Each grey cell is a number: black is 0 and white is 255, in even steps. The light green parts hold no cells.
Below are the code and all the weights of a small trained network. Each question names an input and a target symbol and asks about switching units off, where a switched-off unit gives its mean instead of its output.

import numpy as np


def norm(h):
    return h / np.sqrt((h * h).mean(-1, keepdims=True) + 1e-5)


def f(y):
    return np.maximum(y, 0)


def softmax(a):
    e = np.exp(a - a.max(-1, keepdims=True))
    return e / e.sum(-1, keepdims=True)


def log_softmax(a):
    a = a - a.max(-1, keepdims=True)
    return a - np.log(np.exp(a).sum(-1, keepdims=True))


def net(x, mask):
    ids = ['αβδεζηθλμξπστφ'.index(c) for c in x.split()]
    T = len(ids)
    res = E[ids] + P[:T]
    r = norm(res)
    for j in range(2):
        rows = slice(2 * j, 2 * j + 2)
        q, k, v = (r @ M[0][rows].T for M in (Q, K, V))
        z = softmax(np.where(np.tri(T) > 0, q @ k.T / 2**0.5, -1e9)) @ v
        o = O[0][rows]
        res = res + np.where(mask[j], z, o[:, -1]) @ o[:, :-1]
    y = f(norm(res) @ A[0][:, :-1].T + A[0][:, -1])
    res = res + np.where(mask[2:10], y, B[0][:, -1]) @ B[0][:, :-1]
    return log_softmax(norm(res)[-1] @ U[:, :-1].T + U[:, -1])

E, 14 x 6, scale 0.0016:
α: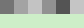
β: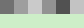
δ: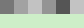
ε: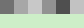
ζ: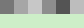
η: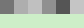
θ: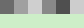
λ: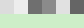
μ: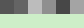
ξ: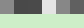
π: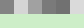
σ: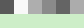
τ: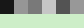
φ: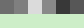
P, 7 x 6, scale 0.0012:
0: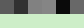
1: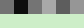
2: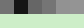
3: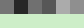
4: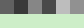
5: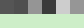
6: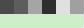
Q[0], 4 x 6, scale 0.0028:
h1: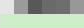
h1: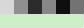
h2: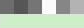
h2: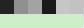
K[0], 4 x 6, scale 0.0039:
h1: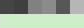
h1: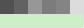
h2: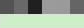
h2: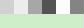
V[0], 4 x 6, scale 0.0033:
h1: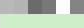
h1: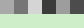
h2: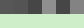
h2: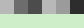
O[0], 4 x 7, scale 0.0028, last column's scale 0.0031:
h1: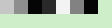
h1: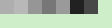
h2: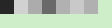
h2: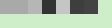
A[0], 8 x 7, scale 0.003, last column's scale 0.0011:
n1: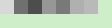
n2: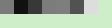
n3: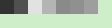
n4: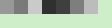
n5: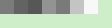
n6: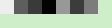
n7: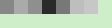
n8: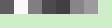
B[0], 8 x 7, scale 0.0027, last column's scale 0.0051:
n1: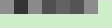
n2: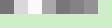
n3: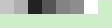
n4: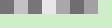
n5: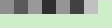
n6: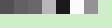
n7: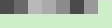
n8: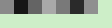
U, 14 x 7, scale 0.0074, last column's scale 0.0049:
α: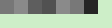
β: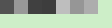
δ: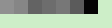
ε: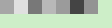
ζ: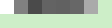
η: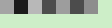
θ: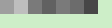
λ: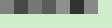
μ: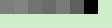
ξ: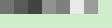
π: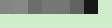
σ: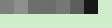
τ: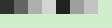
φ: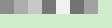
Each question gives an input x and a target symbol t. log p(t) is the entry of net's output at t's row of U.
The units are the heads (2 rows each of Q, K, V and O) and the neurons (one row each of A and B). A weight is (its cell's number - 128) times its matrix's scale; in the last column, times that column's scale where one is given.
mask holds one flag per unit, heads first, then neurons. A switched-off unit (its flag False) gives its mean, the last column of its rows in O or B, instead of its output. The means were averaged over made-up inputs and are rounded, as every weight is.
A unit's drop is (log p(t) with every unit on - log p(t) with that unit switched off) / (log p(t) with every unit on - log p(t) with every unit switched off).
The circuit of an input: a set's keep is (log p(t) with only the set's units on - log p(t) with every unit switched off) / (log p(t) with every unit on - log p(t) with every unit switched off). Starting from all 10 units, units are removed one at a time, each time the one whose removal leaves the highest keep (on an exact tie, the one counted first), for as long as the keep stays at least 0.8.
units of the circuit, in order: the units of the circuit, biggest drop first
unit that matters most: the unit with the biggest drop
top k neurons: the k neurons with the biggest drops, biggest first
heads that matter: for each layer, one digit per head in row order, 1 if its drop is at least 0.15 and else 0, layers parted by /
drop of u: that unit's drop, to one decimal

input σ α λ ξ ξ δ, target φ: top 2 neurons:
(n7; n4)
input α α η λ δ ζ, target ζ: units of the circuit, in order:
(h2; h1)
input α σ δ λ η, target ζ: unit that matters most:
h2
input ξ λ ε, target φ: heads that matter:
11
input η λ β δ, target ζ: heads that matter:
11
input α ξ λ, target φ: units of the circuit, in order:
(h2; n3; h1)
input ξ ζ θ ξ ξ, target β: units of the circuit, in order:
(h2; n3)
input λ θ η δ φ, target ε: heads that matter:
10
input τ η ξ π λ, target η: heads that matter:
11
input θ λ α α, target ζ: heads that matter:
11
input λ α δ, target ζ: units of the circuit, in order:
(h1; h2; n6)
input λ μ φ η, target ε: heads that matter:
11
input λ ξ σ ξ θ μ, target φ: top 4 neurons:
(n2; n4; n7; n6)
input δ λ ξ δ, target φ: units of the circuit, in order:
(h2; h1; n4; n7)
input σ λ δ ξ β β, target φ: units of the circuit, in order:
(h1; n7; n6)
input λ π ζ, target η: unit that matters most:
h1
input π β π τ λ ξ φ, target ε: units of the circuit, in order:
(h1; n4; h2)
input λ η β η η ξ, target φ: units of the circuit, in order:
(h1; n2)
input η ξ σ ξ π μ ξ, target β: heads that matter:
10
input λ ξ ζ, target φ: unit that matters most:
h2
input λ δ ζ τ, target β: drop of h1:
0.7
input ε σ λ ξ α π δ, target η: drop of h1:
1.2
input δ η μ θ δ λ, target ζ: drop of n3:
0.0
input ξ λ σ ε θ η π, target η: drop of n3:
0.2
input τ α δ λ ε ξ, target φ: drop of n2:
0.7
